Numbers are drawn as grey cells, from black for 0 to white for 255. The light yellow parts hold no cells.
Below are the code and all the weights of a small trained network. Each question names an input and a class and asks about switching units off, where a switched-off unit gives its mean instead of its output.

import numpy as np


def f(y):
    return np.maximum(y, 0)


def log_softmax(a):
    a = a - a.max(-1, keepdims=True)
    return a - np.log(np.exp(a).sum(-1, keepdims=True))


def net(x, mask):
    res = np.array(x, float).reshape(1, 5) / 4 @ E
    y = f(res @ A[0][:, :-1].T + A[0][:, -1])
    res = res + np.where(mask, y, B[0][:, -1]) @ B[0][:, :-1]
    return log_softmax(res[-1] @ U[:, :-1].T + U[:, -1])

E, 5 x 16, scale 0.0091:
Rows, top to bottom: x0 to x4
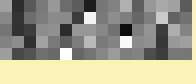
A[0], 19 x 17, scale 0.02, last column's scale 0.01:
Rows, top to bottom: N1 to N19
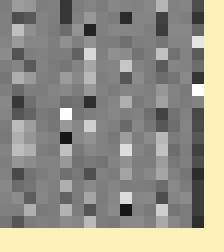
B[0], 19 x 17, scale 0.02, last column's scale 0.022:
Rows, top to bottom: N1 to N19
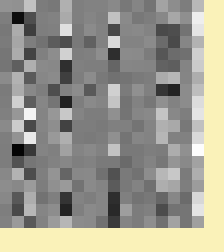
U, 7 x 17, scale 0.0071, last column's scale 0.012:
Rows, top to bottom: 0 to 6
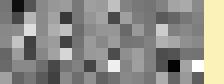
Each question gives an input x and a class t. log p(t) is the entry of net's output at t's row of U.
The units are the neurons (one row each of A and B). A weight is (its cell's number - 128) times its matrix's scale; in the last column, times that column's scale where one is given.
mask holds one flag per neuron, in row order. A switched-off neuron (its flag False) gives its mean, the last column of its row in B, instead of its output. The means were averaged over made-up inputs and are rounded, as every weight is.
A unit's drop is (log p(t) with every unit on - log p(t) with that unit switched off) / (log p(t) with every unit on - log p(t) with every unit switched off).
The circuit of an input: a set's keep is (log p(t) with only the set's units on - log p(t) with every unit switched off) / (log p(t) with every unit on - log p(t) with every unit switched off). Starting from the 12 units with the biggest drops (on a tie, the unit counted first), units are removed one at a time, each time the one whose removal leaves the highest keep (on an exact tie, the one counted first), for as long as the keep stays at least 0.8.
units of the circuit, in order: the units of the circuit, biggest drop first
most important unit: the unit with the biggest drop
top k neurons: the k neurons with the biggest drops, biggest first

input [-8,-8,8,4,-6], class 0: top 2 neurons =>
N2, N9
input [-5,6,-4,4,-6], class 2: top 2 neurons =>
N12, N3
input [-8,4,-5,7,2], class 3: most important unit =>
N11
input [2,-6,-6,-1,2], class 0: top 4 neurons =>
N13, N5, N8, N19
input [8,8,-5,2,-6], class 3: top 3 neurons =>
N9, N15, N3
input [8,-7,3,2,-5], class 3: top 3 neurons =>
N9, N5, N15
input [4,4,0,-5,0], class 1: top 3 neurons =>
N18, N3, N11
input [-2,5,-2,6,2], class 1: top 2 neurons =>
N17, N6
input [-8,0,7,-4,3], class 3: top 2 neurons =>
N11, N7
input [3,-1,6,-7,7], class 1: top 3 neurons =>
N18, N13, N12
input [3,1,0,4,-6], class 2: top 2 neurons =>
N12, N18
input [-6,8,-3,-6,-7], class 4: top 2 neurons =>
N5, N10
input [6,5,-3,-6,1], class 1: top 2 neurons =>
N18, N11
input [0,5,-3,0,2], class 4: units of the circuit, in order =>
N5
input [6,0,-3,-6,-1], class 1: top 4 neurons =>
N18, N11, N7, N4
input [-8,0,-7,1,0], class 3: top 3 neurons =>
N11, N7, N2
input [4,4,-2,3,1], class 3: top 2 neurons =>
N3, N9
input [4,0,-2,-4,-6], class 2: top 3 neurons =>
N12, N1, N17
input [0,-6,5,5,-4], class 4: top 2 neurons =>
N3, N13
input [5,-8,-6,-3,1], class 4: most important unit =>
N3
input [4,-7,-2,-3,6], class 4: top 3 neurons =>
N3, N12, N1
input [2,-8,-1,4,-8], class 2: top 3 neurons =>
N12, N1, N5
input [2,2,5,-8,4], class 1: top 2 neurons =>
N18, N13
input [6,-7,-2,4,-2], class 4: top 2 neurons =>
N3, N11
